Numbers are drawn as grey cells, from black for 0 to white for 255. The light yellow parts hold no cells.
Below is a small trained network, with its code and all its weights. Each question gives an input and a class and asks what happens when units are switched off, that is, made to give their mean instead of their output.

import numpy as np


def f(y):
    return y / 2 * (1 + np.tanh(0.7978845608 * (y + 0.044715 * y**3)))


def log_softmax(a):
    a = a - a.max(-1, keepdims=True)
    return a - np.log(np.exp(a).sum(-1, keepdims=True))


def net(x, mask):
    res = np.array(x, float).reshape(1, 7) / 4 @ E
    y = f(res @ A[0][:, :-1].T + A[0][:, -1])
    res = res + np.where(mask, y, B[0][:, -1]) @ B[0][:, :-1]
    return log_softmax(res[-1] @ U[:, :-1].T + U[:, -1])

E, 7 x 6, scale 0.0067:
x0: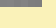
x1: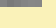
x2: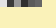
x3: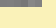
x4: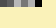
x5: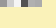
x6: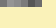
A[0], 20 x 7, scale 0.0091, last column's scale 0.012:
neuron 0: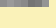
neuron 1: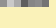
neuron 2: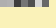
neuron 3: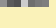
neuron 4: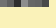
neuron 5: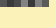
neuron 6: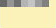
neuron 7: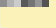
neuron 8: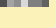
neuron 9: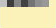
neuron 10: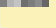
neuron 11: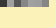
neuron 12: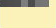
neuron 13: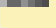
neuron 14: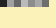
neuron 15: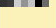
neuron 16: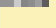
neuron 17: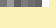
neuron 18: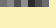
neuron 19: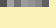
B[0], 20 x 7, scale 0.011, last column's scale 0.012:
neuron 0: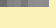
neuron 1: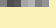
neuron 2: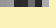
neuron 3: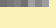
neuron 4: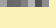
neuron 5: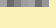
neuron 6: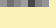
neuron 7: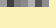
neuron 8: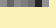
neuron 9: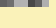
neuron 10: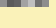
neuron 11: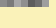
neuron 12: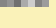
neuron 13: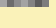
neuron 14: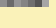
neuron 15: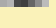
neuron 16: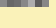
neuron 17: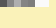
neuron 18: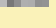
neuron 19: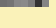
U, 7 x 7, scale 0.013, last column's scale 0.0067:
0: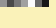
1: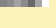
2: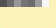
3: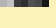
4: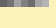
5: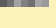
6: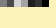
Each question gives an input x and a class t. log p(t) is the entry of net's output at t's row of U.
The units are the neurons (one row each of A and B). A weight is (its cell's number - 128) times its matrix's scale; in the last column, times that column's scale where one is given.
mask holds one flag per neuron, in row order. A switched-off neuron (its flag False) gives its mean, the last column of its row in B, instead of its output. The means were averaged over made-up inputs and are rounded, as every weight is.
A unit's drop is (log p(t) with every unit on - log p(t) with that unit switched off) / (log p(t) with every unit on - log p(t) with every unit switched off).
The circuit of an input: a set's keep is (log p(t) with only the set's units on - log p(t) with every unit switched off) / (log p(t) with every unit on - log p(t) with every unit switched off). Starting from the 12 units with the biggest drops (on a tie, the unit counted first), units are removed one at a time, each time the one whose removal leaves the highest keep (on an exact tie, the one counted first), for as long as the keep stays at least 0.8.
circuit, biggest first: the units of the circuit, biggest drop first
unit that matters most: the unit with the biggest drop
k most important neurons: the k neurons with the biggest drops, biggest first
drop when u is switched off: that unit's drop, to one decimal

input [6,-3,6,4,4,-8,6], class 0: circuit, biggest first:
(neuron 12; neuron 18)
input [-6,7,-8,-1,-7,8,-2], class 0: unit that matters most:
neuron 1
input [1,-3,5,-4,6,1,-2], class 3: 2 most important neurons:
(neuron 15; neuron 17)
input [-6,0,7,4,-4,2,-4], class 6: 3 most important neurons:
(neuron 9; neuron 17; neuron 15)
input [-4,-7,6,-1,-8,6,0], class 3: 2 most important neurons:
(neuron 2; neuron 17)
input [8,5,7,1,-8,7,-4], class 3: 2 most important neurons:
(neuron 2; neuron 17)
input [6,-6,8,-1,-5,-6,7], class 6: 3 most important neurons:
(neuron 9; neuron 15; neuron 13)
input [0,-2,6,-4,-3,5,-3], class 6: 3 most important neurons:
(neuron 9; neuron 17; neuron 15)
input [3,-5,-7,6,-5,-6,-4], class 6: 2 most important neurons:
(neuron 14; neuron 11)
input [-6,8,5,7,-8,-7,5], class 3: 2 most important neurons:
(neuron 2; neuron 1)
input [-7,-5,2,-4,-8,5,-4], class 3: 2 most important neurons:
(neuron 2; neuron 17)
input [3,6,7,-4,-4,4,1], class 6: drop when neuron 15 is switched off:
0.2
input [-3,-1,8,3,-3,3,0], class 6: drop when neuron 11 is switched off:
-0.1
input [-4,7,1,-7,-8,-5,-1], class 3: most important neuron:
(neuron 2)
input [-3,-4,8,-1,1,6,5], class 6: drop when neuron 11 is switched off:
-0.1
